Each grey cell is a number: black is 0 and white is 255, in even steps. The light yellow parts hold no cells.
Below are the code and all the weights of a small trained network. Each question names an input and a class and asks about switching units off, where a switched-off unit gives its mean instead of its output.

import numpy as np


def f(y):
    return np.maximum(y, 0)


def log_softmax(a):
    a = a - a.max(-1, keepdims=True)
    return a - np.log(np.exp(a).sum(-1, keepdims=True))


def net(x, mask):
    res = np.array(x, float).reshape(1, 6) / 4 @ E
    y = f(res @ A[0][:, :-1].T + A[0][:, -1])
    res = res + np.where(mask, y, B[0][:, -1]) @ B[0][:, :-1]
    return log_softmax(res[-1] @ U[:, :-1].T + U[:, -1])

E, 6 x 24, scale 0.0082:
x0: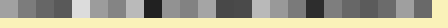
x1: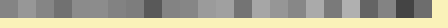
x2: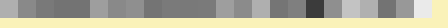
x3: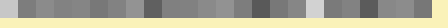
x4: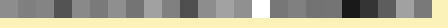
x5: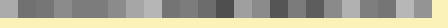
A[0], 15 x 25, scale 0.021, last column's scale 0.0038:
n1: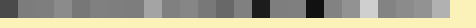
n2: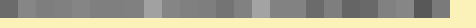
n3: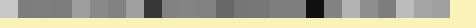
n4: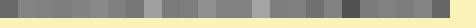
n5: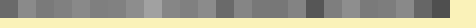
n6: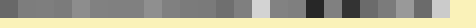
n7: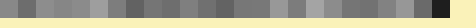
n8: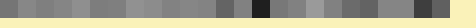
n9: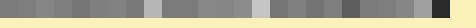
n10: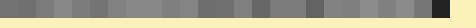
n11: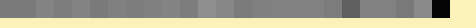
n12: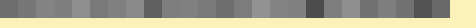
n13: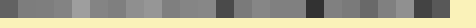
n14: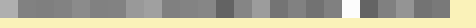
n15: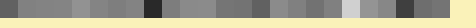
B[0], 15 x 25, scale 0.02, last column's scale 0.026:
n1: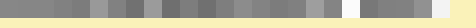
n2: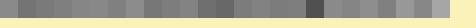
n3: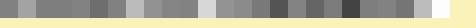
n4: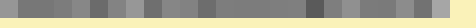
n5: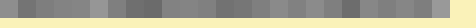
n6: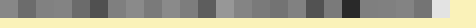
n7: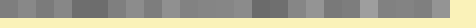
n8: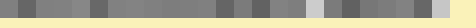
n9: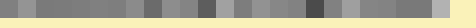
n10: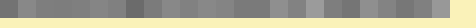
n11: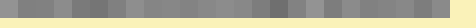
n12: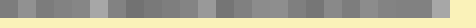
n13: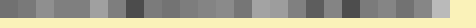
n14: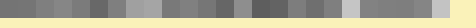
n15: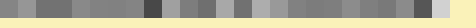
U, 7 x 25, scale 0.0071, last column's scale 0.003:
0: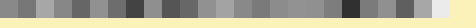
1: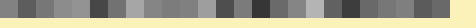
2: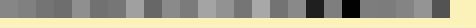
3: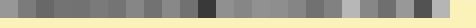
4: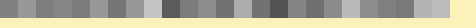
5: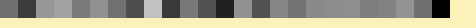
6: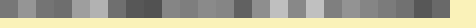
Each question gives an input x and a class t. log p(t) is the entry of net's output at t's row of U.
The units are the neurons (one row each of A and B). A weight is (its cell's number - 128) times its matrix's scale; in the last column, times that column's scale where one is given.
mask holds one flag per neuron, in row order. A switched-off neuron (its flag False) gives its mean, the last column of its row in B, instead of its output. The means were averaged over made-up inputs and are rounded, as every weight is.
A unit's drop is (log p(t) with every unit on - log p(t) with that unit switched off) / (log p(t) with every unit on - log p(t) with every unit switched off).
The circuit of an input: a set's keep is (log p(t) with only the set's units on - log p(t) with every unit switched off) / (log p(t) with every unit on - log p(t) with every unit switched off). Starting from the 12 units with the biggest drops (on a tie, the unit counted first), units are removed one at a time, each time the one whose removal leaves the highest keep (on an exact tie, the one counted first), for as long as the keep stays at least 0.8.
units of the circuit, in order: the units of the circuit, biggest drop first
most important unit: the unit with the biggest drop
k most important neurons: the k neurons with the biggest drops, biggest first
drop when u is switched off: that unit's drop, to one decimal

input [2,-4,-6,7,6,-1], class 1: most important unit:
n8
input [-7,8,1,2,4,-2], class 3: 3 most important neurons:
(n3 n6 n13)
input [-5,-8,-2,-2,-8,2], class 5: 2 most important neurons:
(n3 n8)
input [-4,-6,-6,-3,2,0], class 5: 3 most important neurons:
(n3 n15 n8)
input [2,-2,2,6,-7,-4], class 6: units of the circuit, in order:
(n15 n6)
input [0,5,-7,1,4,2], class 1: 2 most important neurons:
(n3 n8)
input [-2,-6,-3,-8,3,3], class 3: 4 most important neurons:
(n3 n1 n9 n4)
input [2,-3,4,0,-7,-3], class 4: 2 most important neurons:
(n1 n3)
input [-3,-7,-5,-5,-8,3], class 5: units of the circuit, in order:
(n3 n8)
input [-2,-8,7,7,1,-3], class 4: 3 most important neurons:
(n6 n15 n13)
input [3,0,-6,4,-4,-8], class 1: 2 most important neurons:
(n8 n1)
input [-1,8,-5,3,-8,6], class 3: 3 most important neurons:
(n15 n3 n14)
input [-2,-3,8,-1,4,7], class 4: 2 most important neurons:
(n14 n15)
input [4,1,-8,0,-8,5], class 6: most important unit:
n15
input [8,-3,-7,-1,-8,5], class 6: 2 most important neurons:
(n1 n15)
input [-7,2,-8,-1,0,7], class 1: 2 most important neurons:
(n1 n8)
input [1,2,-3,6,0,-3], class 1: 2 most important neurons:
(n1 n8)
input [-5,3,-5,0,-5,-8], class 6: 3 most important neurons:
(n15 n3 n6)
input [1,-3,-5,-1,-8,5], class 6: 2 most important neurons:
(n15 n8)
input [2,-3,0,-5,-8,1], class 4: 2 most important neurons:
(n1 n3)
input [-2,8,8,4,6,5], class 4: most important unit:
n14
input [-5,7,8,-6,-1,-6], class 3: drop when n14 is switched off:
-0.1
